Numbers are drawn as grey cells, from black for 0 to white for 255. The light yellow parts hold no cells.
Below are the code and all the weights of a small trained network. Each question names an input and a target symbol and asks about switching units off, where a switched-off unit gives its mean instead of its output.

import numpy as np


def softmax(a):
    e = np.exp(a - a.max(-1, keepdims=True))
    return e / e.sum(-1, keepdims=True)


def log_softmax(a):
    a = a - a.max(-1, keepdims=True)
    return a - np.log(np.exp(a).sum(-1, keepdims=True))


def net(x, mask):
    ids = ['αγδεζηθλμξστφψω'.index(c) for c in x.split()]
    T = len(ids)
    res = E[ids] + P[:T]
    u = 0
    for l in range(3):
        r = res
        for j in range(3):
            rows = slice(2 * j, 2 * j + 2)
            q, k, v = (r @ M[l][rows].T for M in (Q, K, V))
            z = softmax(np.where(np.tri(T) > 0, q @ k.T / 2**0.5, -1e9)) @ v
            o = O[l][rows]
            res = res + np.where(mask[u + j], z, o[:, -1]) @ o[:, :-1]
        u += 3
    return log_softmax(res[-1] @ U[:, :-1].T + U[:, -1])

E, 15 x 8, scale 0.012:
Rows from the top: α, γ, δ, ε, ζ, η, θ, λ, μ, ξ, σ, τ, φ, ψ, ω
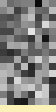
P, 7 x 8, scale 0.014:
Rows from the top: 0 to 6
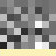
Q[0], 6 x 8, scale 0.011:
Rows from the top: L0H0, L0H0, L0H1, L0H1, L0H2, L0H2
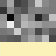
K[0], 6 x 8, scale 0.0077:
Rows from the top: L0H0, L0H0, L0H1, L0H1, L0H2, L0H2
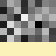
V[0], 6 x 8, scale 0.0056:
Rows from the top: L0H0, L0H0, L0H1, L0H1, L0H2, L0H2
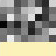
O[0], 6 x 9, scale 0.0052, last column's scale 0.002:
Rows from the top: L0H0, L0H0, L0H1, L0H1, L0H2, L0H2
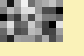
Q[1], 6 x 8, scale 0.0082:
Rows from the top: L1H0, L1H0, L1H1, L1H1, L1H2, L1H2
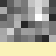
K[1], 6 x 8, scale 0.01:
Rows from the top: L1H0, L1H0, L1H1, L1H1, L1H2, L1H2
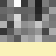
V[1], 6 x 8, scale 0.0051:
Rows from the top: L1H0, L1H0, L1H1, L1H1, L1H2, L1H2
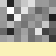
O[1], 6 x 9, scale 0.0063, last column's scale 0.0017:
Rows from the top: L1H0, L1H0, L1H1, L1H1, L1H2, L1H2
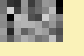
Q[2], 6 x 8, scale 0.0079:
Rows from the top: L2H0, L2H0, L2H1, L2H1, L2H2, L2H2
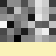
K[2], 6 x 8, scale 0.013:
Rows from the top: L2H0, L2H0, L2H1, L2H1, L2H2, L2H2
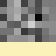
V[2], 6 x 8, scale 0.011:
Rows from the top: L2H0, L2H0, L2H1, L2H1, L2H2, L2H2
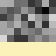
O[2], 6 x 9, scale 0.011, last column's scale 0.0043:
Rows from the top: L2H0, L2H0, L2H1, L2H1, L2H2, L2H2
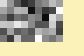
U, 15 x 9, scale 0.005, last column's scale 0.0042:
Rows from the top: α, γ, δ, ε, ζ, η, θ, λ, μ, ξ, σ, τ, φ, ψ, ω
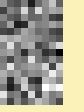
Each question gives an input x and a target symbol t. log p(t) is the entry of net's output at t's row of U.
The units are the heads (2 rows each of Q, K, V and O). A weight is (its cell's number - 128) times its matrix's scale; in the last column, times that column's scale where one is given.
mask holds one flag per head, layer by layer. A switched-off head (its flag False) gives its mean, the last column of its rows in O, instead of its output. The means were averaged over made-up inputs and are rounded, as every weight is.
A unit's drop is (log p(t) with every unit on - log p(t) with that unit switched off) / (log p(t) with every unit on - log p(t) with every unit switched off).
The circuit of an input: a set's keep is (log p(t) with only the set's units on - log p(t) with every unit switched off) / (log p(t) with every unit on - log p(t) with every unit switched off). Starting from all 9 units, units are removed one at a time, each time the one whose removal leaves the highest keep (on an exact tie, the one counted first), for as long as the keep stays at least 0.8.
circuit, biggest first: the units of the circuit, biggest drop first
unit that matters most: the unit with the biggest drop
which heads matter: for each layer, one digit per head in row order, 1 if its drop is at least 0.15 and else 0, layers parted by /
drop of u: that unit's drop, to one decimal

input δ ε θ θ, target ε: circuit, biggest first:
(L2H1 L2H2 L2H0)
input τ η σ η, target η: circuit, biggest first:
(L2H1 L2H0 L1H0)
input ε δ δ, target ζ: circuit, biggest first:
(L2H0 L2H1)
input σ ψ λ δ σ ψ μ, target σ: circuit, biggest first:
(L2H1 L2H0)
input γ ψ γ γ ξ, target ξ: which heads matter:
000 / 000 / 010
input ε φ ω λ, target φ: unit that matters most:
L1H1
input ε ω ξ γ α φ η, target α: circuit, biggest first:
(L2H0 L0H0)
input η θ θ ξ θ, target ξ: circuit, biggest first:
(L2H1 L0H1)
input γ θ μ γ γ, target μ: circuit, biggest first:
(L2H0 L2H1)
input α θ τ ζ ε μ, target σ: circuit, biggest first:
(L2H1 L0H1)
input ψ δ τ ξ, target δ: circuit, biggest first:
(L2H1 L2H0 L2H2)
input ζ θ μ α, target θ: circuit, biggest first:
(L2H2 L2H1 L0H1)
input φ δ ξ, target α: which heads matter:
000 / 100 / 100
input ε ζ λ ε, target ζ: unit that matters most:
L2H0
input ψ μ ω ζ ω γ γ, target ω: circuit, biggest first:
(L2H2 L0H1 L1H0)
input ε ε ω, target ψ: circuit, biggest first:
(L0H1 L2H0)
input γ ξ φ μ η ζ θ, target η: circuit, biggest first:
(L2H1 L1H0 L2H0)
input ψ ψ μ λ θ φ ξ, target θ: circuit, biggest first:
(L2H1 L2H2)
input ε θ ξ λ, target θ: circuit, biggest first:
(L2H2 L2H1)
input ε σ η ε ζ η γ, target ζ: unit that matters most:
L2H0
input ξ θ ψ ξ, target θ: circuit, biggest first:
(L2H2 L2H1)
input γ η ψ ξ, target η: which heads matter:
000 / 000 / 110
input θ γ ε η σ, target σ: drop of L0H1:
-0.1
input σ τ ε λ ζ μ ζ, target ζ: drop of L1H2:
0.0
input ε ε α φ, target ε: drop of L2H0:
0.1
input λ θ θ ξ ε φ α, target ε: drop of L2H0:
0.2
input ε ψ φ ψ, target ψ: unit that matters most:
L2H2
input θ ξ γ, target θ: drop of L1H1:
0.2
